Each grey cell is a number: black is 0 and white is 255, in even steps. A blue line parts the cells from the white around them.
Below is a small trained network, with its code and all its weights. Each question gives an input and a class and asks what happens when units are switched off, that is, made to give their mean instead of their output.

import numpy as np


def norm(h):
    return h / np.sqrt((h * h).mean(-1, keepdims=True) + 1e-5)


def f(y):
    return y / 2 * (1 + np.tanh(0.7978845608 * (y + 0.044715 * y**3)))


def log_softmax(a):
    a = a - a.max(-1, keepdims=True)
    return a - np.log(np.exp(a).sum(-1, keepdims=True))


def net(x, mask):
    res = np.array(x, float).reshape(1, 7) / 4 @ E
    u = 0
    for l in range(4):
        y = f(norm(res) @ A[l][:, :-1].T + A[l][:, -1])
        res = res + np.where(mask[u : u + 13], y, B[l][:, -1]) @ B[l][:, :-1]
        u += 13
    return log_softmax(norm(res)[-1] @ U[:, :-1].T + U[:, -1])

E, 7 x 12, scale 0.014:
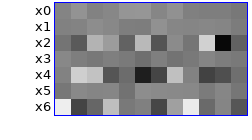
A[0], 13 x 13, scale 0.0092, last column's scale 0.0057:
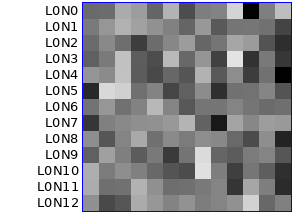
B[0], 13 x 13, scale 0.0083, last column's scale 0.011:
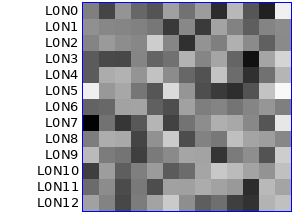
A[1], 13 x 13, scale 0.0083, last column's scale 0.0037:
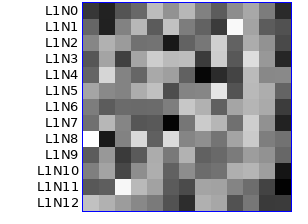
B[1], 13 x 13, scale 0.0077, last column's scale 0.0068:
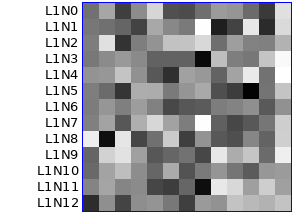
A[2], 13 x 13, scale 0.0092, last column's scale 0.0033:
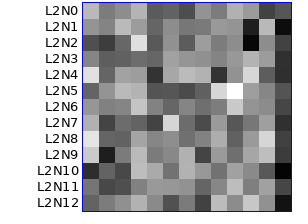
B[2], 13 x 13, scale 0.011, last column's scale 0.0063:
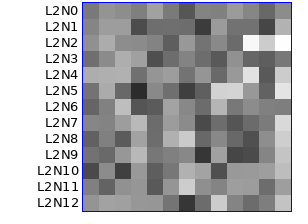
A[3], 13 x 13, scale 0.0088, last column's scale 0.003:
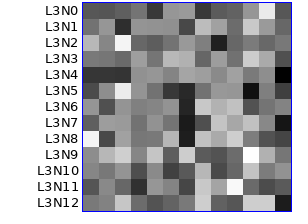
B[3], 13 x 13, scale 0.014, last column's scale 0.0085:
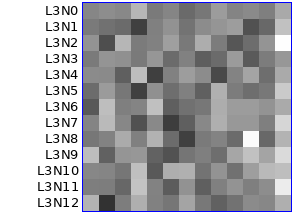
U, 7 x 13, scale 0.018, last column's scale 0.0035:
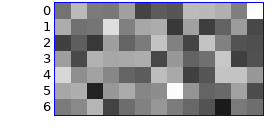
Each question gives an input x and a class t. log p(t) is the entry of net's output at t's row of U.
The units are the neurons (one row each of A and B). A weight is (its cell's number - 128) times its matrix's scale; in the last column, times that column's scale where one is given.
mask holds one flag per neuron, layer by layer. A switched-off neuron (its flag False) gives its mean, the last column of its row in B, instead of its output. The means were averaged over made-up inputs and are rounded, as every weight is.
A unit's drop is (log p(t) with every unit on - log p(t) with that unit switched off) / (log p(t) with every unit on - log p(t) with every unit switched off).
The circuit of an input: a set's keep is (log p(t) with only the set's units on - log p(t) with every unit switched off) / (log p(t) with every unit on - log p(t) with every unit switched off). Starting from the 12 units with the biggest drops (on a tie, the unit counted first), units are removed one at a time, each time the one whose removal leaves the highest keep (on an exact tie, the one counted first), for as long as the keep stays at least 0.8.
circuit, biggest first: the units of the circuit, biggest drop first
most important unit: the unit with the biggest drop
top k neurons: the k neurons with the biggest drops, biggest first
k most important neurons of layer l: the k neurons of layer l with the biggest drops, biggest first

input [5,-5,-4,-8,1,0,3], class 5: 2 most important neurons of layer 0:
(L0N5 L0N10)
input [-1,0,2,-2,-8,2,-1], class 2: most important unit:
L0N7
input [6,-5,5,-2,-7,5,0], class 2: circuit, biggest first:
(L0N5 L2N10)
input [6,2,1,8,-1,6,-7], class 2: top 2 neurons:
(L0N7 L0N3)
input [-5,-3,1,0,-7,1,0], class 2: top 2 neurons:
(L0N5 L0N7)
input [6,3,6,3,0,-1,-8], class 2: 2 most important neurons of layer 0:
(L0N7 L0N0)
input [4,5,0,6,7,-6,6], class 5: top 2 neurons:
(L1N7 L0N0)
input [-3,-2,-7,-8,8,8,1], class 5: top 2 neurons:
(L0N10 L1N7)
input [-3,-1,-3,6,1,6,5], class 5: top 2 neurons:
(L0N5 L0N10)
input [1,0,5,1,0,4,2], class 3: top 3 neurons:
(L0N0 L0N7 L1N1)
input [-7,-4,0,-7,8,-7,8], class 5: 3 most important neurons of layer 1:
(L1N7 L1N2 L1N5)
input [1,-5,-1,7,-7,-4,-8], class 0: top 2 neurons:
(L0N0 L1N9)
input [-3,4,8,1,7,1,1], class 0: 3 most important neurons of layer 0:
(L0N4 L0N10 L0N12)
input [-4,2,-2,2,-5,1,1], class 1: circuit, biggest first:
(L0N12)
